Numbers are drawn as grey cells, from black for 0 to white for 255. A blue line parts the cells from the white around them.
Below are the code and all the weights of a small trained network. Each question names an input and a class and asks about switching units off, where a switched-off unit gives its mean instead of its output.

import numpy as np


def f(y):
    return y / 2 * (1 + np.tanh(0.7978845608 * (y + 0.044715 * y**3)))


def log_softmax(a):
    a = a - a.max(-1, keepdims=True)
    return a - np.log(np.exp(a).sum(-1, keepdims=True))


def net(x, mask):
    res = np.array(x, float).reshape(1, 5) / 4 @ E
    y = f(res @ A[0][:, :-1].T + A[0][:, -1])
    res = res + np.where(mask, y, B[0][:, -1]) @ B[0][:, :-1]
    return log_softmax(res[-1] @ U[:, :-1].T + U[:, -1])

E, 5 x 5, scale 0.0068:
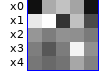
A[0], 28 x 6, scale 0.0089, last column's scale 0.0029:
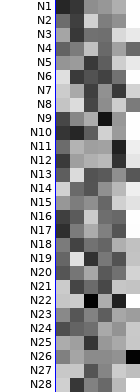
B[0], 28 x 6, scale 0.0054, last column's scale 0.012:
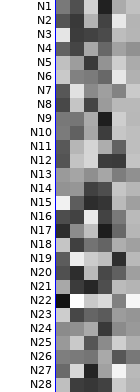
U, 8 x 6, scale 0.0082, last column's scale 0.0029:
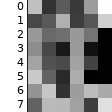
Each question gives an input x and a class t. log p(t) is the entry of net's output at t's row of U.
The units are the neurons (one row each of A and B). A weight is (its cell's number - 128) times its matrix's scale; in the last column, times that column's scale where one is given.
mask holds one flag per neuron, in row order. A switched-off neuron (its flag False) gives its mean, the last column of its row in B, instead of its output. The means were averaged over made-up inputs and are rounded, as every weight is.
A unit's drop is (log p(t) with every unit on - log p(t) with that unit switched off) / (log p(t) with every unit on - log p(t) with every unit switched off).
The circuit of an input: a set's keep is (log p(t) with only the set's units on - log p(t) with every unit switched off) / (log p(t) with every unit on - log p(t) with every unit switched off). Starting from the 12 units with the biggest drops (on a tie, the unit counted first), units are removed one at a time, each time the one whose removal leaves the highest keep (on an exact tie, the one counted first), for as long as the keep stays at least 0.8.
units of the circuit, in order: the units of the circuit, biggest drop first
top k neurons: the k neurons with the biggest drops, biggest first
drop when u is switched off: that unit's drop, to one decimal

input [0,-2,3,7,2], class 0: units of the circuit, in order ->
(N22)
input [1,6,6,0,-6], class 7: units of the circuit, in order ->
(N22 N19)
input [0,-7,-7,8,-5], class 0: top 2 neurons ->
(N22 N3)
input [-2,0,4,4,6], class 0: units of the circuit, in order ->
(N22 N19)
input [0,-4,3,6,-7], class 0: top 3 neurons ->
(N22 N19 N11)
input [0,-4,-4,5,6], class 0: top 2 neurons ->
(N22 N19)
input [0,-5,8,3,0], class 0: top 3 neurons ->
(N22 N19 N11)
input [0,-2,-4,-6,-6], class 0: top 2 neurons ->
(N22 N12)
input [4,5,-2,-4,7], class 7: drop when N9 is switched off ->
0.0
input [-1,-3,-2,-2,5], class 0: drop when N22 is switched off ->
0.1
